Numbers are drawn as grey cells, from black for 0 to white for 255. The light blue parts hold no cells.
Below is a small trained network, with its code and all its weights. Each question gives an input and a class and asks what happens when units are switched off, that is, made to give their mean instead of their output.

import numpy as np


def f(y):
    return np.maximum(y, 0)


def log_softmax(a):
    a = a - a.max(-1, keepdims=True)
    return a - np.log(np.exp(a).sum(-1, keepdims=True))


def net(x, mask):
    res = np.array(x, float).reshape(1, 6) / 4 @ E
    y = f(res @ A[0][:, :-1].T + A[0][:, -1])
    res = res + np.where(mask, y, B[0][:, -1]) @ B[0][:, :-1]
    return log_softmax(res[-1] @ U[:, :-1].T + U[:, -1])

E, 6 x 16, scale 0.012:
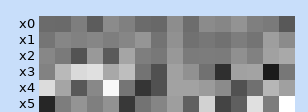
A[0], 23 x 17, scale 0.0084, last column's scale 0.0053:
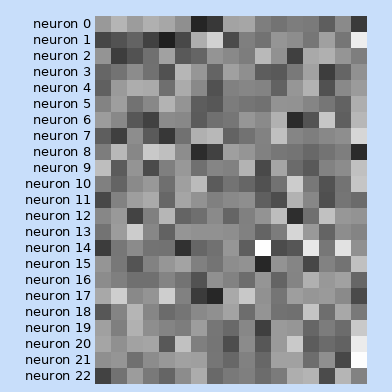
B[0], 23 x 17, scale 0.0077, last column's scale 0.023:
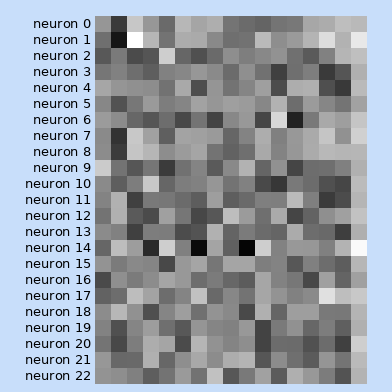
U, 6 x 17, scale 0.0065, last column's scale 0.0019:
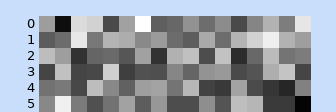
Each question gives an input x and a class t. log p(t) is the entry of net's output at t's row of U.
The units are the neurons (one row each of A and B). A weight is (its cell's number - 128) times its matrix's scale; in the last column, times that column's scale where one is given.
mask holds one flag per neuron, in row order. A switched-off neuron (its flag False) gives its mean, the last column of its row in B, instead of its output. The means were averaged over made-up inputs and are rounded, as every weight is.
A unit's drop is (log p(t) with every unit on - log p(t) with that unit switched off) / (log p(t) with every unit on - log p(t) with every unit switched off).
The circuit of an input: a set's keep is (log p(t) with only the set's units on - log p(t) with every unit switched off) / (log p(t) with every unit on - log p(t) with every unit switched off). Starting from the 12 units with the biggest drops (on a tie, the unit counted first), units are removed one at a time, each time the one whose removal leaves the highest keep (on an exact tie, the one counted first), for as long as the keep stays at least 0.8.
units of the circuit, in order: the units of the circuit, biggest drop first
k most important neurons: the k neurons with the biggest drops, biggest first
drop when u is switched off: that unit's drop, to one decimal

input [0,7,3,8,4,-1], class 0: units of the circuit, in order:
(neuron 14)
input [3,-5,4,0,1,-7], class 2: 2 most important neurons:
(neuron 1; neuron 7)
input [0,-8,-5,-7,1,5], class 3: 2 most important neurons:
(neuron 2; neuron 12)
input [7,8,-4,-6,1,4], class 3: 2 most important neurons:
(neuron 2; neuron 12)
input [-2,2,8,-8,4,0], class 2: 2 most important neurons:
(neuron 14; neuron 6)
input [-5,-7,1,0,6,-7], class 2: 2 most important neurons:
(neuron 1; neuron 6)
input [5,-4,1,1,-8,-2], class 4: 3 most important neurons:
(neuron 11; neuron 13; neuron 17)
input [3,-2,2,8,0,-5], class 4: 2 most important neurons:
(neuron 1; neuron 11)
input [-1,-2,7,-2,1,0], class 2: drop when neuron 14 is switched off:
0.4
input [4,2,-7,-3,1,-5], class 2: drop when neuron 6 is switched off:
0.2
